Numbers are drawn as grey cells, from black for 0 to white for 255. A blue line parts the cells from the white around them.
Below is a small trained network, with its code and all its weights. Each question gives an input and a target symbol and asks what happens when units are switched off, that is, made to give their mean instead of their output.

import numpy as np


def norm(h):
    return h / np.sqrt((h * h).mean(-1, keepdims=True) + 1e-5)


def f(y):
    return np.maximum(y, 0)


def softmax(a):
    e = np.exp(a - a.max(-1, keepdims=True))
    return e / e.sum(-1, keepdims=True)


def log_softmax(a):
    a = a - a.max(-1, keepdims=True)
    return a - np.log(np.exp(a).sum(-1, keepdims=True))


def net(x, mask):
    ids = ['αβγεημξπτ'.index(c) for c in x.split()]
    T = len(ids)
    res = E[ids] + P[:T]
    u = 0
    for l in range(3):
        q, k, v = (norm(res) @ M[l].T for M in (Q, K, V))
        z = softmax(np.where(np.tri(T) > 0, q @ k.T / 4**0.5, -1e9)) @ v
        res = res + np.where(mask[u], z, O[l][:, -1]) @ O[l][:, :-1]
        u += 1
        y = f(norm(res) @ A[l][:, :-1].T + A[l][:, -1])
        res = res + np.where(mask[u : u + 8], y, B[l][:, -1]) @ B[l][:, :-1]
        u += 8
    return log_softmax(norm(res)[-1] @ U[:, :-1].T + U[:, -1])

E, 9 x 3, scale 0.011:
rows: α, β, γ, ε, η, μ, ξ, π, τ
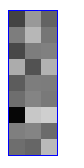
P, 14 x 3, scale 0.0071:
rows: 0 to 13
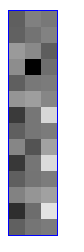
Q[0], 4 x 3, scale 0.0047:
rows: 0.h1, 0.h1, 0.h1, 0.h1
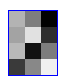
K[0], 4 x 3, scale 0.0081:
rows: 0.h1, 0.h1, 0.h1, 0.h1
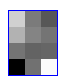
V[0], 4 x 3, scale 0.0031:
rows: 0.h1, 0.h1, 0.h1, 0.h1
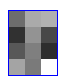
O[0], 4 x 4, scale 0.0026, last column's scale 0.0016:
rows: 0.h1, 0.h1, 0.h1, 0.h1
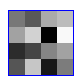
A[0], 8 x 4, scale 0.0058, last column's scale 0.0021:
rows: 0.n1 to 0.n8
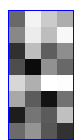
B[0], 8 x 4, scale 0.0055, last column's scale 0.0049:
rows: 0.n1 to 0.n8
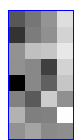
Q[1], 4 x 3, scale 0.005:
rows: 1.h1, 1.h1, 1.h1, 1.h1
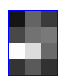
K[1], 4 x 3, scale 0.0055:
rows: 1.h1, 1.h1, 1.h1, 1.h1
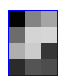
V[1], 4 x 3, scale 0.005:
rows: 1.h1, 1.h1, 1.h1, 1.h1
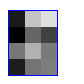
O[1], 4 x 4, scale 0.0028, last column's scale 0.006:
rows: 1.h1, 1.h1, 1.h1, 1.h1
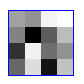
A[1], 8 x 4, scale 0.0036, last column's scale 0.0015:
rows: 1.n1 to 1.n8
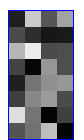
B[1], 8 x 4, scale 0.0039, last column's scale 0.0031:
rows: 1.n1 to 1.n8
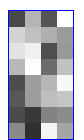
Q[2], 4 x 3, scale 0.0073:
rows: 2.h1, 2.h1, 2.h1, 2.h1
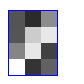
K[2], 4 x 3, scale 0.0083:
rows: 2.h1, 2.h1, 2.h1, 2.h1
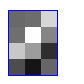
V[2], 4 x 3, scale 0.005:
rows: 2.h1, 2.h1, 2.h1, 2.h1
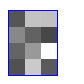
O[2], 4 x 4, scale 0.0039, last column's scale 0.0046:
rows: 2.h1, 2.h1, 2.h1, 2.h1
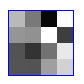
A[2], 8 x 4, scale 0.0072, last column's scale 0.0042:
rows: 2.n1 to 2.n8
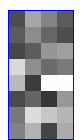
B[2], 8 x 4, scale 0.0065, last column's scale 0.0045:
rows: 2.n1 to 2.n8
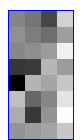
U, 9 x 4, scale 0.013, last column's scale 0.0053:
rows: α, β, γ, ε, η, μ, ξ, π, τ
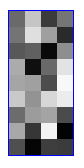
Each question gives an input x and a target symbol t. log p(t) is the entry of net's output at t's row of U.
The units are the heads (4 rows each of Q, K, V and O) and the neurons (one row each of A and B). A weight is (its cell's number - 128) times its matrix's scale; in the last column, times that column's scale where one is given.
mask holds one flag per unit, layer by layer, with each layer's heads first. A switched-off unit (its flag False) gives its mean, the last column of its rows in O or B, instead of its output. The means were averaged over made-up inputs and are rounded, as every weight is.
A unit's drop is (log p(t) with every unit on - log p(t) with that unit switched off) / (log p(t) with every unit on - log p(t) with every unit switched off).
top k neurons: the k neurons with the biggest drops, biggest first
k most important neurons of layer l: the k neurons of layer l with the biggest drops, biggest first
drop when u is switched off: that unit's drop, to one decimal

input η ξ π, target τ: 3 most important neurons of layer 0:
0.n6; 0.n5; 0.n4
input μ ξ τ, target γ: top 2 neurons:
0.n5; 0.n3
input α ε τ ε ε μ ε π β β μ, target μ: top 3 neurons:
0.n5; 0.n2; 0.n7
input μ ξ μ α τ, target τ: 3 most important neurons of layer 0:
0.n3; 0.n4; 0.n6
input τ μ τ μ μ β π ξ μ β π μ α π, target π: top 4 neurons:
0.n5; 0.n2; 2.n4; 0.n6
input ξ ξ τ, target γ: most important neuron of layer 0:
0.n5
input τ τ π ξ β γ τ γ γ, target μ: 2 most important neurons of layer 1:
1.n4; 1.n2
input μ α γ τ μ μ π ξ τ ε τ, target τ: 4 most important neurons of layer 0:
0.n3; 0.n4; 0.n5; 0.n6
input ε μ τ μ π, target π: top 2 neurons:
0.n5; 0.n2
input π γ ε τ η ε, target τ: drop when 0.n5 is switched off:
0.4
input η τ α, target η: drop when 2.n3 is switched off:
0.1
